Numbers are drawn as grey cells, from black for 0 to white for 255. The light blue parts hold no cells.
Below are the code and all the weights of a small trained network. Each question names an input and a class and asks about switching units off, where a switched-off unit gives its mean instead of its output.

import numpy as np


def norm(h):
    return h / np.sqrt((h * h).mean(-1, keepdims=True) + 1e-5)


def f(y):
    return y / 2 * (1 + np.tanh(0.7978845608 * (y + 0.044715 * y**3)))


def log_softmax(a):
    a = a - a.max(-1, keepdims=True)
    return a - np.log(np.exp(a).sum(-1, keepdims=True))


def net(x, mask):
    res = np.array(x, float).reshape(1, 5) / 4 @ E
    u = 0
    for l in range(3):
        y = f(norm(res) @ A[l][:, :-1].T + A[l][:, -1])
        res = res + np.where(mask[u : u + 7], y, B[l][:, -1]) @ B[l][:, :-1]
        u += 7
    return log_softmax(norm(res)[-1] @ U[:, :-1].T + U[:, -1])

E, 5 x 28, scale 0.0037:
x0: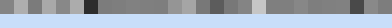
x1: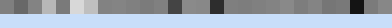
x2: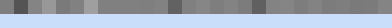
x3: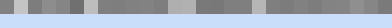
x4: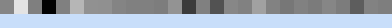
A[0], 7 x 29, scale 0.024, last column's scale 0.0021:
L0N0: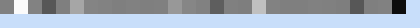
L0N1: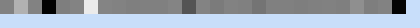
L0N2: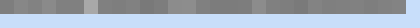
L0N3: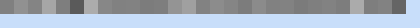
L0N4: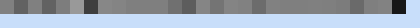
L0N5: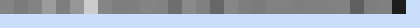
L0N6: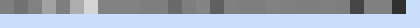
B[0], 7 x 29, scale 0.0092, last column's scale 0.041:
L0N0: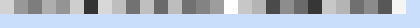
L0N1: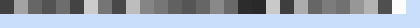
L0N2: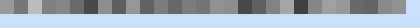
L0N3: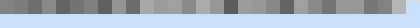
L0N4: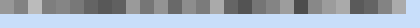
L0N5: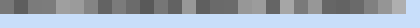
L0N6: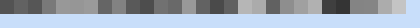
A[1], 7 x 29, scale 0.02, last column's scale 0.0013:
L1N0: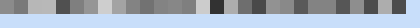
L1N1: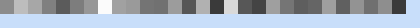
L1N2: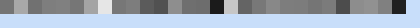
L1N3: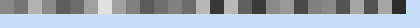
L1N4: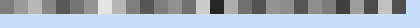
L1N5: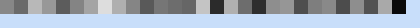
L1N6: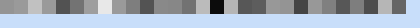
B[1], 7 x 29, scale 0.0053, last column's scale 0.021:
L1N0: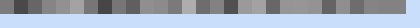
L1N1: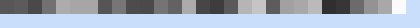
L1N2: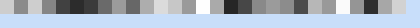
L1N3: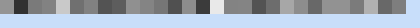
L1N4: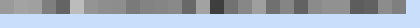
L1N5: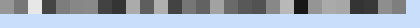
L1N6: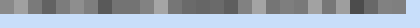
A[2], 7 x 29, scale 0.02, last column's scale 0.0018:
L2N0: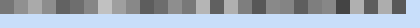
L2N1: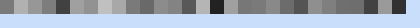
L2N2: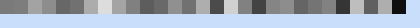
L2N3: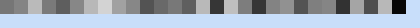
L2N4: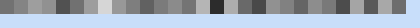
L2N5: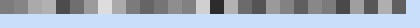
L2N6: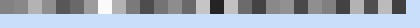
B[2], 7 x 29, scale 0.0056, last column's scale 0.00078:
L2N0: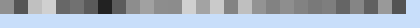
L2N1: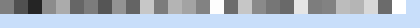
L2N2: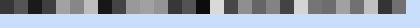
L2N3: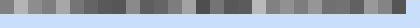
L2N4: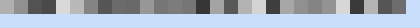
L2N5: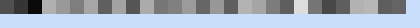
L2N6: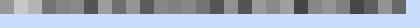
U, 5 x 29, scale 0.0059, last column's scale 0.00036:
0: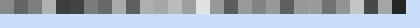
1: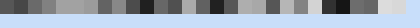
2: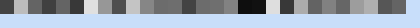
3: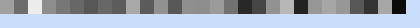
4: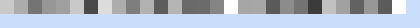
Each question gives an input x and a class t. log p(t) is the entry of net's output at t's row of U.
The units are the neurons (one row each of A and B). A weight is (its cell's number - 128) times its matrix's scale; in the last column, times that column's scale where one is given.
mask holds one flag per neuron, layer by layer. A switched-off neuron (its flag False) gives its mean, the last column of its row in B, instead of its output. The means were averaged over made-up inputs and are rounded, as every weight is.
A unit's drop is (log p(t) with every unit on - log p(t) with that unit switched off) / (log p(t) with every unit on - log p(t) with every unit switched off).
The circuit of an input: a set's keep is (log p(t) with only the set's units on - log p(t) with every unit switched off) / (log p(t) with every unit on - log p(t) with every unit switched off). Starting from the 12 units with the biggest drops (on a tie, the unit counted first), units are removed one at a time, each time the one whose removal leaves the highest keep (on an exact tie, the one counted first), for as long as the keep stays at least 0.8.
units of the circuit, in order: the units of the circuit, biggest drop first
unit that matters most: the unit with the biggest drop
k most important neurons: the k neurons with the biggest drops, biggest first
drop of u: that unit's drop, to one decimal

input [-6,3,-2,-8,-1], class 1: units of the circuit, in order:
(L0N0, L0N1)
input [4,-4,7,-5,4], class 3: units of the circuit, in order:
(L0N4)
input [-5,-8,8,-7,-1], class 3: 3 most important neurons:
(L0N0, L0N1, L0N6)
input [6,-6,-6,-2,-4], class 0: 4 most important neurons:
(L0N1, L0N0, L0N6, L1N1)
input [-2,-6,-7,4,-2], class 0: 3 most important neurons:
(L0N3, L0N1, L0N0)
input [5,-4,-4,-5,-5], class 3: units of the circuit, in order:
(L0N0, L0N1, L0N6)
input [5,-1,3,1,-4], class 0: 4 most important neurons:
(L0N1, L0N0, L0N6, L1N1)
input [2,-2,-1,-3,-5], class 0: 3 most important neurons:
(L0N1, L0N0, L0N6)
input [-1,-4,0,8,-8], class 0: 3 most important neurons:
(L0N1, L0N0, L0N3)
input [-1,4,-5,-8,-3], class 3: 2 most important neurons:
(L0N4, L1N1)
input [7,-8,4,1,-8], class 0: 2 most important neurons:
(L0N1, L0N0)
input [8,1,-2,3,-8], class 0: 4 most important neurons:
(L0N1, L0N0, L0N6, L1N1)
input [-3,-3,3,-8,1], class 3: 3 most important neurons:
(L0N4, L0N0, L0N1)
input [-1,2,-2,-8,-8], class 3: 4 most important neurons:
(L0N0, L0N1, L0N6, L1N1)
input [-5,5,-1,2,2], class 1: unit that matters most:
L0N6
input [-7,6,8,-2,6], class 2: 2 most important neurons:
(L0N1, L1N1)
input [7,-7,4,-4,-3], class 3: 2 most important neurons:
(L0N0, L0N1)
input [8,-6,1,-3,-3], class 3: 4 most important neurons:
(L0N0, L0N1, L0N6, L1N1)
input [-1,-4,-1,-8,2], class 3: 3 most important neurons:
(L0N4, L0N1, L0N0)
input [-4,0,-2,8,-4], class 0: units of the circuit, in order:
(L0N3)
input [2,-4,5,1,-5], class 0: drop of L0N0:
0.6
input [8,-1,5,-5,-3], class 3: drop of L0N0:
0.5
